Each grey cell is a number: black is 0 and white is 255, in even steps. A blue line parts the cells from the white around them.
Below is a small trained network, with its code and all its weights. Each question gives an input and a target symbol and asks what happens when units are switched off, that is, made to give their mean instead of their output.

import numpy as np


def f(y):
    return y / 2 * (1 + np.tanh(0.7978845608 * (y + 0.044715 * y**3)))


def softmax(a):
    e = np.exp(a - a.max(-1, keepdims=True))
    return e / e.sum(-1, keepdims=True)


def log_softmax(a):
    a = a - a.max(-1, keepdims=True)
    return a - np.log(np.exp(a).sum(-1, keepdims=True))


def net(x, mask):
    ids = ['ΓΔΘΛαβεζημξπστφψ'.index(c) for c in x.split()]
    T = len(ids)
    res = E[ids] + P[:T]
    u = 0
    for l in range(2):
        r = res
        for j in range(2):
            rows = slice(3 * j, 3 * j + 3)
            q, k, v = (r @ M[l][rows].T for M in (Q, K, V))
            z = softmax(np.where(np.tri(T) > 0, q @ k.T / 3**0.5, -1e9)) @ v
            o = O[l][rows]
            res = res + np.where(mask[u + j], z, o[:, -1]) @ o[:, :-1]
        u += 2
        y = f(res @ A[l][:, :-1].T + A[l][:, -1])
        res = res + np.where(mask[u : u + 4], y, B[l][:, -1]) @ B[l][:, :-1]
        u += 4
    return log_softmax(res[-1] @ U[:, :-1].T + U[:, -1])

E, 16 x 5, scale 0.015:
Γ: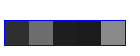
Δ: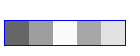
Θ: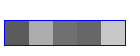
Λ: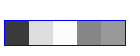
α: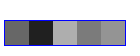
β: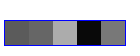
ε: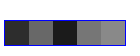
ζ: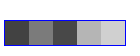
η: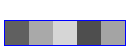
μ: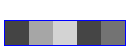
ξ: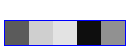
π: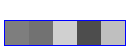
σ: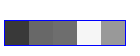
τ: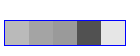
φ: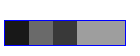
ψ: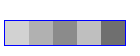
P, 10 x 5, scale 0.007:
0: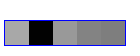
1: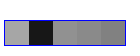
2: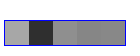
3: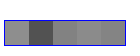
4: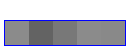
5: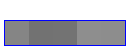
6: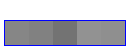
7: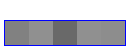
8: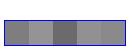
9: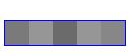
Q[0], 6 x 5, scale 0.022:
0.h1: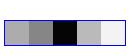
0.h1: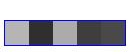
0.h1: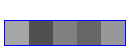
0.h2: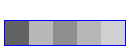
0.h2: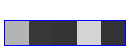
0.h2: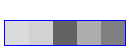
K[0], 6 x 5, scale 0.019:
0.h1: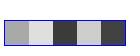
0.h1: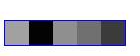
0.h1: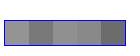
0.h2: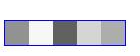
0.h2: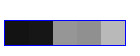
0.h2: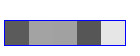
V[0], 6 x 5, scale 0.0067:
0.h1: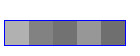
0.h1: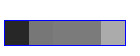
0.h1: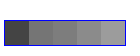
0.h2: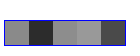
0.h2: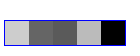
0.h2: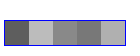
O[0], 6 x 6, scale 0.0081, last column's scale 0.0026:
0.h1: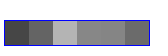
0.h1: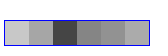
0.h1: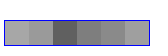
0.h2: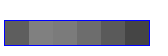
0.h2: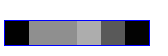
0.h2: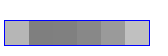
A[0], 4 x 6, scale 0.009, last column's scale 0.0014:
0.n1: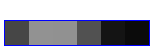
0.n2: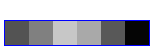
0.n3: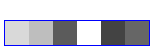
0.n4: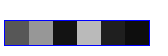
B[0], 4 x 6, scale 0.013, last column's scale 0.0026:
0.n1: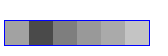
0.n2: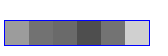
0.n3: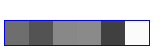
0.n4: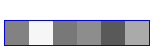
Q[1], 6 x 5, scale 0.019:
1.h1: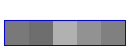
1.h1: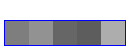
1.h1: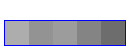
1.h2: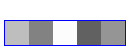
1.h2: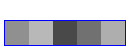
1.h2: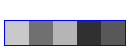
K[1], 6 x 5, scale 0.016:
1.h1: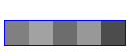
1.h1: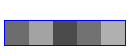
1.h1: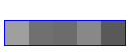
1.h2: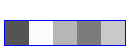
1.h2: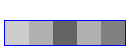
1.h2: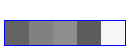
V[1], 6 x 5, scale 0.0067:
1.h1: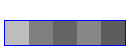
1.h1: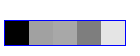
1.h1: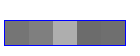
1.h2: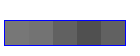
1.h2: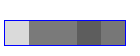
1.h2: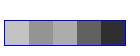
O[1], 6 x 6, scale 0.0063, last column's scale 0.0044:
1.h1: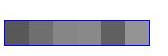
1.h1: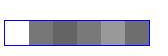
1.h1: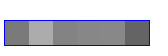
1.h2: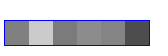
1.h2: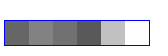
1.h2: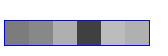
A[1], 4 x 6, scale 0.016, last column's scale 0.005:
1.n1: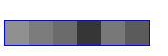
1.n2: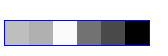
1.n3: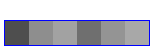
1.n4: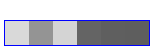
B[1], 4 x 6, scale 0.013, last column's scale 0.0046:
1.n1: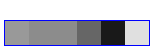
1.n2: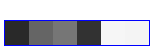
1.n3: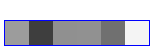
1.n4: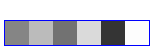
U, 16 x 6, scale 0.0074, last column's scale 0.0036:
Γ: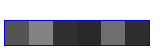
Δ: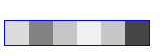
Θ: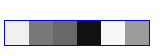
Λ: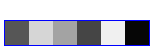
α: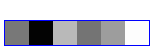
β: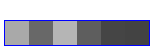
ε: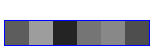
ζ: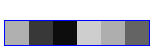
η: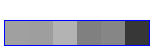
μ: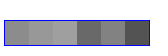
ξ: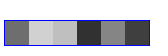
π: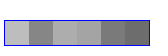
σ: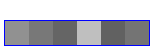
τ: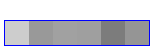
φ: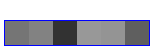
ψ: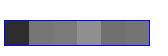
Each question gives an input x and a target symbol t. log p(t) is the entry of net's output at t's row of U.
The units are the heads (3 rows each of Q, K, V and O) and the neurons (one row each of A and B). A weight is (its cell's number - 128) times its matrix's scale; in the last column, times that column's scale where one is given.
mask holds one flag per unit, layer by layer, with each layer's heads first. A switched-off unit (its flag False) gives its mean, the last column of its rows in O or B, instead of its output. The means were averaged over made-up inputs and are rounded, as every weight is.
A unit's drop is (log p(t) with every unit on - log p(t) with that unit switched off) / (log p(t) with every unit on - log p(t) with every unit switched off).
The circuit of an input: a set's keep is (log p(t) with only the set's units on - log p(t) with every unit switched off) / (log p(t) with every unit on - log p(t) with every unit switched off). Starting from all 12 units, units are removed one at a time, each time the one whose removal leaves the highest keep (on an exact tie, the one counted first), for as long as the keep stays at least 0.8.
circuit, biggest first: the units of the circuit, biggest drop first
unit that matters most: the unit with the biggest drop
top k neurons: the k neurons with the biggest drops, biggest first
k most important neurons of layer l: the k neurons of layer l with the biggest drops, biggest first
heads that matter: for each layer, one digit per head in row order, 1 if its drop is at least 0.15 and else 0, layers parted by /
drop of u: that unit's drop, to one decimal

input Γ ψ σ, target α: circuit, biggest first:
[0.n3, 1.n3, 1.h2, 1.h1]
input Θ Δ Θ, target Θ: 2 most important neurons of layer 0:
[0.n3, 0.n4]
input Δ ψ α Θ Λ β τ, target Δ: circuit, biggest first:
[1.n4, 0.h2]
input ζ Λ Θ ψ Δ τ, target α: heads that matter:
11 / 00
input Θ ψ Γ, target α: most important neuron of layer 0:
[0.n3]
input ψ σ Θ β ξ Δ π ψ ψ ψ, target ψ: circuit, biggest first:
[0.n3, 1.h1]
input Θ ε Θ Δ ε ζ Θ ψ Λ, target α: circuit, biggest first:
[0.h2, 1.n3]
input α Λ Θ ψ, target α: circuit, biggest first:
[0.n3, 1.n2]
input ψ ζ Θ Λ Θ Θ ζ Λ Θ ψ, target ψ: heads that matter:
00 / 11
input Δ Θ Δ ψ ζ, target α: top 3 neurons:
[1.n3, 1.n4, 0.n2]
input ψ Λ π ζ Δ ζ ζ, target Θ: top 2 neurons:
[1.n4, 0.n2]
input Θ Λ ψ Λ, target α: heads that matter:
01 / 00
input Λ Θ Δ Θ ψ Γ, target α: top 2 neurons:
[1.n3, 0.n1]
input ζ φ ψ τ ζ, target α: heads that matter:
10 / 01
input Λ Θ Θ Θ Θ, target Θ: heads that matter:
01 / 00
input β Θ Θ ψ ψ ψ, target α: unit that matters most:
1.h1
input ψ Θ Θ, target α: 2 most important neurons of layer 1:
[1.n4, 1.n3]
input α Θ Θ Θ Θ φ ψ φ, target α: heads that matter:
10 / 01
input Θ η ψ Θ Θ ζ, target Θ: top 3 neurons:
[1.n4, 0.n3, 1.n1]
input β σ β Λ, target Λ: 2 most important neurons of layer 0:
[0.n1, 0.n2]
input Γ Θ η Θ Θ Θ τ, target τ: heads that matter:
01 / 00
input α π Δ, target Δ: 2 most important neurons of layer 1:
[1.n4, 1.n1]
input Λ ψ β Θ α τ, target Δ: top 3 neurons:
[1.n4, 0.n2, 0.n3]
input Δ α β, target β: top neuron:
[1.n1]
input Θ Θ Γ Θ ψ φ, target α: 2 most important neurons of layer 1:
[1.n3, 1.n4]
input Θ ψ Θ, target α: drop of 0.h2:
0.5
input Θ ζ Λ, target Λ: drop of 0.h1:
-0.1
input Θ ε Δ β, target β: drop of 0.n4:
0.0
